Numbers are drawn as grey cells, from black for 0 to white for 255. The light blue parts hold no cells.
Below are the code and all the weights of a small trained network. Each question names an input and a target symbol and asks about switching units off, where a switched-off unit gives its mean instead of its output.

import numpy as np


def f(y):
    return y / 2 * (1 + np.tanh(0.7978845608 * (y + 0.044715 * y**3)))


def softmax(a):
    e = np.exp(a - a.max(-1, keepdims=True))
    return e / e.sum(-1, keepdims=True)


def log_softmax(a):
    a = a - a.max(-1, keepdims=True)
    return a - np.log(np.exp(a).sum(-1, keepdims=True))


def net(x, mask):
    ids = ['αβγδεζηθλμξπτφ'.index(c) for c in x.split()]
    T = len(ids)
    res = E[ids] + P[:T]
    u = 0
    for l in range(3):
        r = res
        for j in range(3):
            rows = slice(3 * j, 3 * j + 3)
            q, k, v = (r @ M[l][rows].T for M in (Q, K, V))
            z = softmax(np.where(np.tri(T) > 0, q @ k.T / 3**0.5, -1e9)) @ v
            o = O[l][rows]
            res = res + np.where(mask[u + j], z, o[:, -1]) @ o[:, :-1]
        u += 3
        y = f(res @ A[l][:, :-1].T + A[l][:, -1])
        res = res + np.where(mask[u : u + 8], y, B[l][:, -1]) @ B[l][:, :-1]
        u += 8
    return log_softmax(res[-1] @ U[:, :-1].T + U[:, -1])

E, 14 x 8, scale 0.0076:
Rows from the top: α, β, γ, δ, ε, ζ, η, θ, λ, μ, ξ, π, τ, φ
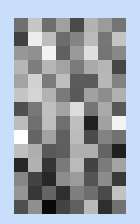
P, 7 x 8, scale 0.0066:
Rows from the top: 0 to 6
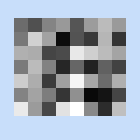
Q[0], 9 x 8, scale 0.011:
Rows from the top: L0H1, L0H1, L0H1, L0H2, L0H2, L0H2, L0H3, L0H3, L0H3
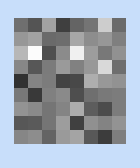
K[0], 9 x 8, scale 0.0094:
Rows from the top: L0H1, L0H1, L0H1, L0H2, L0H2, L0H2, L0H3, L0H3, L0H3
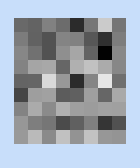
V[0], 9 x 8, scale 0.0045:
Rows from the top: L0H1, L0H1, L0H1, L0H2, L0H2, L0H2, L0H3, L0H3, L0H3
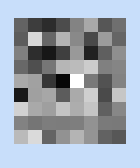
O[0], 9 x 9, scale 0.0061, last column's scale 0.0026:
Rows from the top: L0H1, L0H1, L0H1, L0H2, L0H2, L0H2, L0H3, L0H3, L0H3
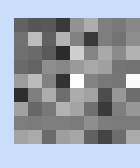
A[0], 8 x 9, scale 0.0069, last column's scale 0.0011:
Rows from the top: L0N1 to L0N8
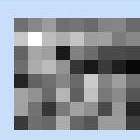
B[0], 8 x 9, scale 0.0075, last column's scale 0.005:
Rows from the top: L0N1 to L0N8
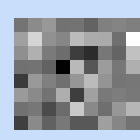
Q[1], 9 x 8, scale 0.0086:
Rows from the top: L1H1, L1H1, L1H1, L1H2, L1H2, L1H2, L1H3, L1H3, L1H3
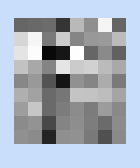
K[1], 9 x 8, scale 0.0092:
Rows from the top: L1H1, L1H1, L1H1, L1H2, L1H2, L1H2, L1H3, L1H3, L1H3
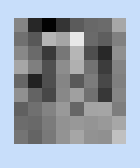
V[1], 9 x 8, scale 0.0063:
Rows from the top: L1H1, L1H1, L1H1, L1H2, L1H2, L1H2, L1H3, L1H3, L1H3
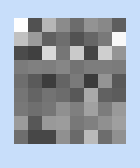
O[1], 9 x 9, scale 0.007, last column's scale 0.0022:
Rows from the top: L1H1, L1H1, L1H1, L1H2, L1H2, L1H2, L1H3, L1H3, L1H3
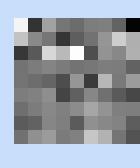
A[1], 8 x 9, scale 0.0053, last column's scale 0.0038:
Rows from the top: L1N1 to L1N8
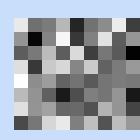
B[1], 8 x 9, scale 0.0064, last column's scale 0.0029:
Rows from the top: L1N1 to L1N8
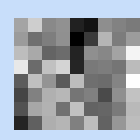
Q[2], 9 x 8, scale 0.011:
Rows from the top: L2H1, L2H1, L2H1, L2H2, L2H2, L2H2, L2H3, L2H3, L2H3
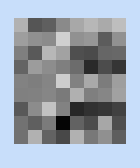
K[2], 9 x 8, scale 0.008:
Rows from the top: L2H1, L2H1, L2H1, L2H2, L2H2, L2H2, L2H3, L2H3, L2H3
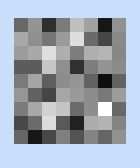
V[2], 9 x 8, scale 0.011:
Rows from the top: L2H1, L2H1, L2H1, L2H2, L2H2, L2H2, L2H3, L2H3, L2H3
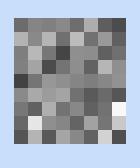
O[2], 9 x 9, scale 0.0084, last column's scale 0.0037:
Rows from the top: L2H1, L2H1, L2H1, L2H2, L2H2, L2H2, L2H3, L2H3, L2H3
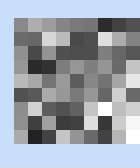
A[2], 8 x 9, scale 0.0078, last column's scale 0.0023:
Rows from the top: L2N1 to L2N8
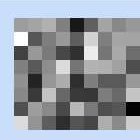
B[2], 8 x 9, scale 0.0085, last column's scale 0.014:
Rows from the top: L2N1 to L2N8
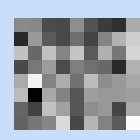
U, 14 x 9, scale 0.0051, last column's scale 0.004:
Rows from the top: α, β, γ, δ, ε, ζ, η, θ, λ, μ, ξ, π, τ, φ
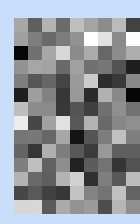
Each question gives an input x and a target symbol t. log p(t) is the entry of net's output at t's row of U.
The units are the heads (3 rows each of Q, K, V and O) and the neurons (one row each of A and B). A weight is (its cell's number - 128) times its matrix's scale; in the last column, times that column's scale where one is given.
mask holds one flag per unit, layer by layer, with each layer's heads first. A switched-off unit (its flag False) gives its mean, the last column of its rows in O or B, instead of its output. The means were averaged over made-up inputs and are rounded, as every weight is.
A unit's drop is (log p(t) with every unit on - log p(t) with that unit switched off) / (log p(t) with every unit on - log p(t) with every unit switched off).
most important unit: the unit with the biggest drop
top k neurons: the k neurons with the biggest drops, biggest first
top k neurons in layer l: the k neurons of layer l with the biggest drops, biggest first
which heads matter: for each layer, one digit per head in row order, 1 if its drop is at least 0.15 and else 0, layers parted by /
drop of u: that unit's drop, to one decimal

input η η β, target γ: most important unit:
L1H1
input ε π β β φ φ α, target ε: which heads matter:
000 / 100 / 100
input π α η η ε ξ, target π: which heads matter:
000 / 000 / 001
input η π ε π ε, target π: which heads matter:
000 / 000 / 001
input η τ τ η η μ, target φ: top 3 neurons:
L1N2; L0N3; L1N8
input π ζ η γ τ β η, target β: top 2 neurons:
L0N2; L0N7
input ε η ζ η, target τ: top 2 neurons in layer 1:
L1N1; L1N2
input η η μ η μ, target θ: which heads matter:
000 / 100 / 101
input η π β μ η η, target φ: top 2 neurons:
L1N2; L1N8
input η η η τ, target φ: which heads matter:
000 / 100 / 110
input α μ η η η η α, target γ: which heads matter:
000 / 000 / 000
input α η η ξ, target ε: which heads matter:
010 / 000 / 101
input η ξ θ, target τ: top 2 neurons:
L0N2; L2N2
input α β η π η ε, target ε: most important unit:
L2H1
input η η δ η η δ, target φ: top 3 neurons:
L0N4; L1N2; L1N8
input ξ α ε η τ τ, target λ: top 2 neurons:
L2N2; L2N8
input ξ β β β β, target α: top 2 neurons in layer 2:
L2N3; L2N5
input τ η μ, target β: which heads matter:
000 / 000 / 001
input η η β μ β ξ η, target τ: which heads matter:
000 / 100 / 001
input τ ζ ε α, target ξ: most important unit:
L2H2
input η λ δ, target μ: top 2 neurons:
L2N4; L2N6
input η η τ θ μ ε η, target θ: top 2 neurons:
L2N5; L2N6
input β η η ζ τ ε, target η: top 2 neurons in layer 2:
L2N1; L2N3
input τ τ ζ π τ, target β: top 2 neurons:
L0N7; L2N8
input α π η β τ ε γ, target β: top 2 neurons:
L0N2; L0N7
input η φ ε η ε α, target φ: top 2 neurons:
L1N2; L1N8
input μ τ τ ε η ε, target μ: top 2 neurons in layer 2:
L2N6; L2N7
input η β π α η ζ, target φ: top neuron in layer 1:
L1N2
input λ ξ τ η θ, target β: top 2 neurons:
L0N2; L2N8
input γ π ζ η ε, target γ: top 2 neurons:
L0N2; L0N4
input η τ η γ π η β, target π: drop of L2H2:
0.1
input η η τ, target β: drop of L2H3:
0.6
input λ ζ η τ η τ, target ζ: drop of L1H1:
0.5
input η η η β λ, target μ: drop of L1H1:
0.2
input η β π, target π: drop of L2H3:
0.9
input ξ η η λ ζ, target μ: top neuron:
L1N5
